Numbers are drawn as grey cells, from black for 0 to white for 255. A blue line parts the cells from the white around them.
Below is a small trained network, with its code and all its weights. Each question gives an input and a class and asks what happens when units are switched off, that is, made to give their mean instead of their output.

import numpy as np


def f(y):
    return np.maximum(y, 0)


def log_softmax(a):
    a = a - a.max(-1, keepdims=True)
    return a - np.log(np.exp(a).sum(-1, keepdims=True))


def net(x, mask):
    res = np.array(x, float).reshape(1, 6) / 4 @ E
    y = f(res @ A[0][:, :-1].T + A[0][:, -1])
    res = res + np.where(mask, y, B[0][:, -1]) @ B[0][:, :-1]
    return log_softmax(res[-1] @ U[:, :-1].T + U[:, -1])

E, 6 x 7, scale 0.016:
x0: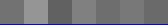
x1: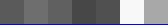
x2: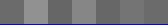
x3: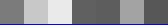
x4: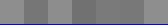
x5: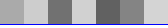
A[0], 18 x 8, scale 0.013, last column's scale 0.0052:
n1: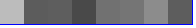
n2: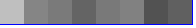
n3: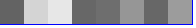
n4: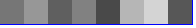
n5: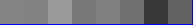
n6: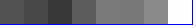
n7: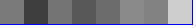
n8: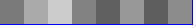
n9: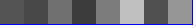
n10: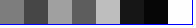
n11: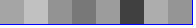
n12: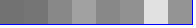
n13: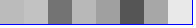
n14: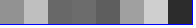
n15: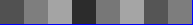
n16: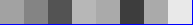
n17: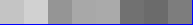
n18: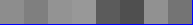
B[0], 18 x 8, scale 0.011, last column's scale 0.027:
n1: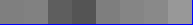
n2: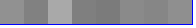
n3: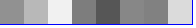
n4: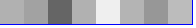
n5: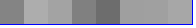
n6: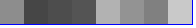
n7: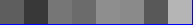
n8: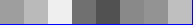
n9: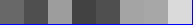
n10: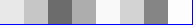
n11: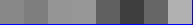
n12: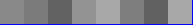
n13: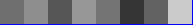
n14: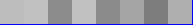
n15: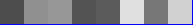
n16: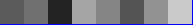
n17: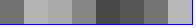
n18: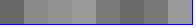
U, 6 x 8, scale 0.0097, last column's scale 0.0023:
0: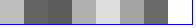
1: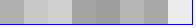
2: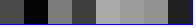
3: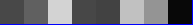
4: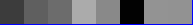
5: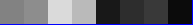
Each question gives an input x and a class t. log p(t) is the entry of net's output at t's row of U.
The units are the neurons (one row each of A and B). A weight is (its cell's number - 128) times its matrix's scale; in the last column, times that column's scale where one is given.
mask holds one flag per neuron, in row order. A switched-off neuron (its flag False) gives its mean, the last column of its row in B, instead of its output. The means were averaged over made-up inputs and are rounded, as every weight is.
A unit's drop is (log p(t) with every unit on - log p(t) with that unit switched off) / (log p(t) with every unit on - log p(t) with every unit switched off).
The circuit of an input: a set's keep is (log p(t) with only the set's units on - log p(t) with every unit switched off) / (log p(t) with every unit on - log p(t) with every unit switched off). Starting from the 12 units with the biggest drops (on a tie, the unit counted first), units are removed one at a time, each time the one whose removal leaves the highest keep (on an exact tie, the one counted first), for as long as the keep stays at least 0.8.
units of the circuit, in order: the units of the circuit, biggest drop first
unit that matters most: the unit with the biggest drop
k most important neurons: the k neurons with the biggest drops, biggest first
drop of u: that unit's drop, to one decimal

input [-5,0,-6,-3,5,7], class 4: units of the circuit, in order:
(n10, n16)
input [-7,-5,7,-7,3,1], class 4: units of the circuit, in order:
(n16, n13)
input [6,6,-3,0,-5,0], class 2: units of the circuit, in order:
(n10, n3, n8)
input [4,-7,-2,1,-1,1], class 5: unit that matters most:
n17
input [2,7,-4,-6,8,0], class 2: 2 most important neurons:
(n10, n9)
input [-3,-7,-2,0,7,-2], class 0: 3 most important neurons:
(n10, n3, n8)
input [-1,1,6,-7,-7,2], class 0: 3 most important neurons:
(n6, n17, n11)
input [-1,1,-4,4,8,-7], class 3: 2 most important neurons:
(n9, n15)
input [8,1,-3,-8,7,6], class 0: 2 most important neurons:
(n4, n14)
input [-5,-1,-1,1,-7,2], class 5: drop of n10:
0.3
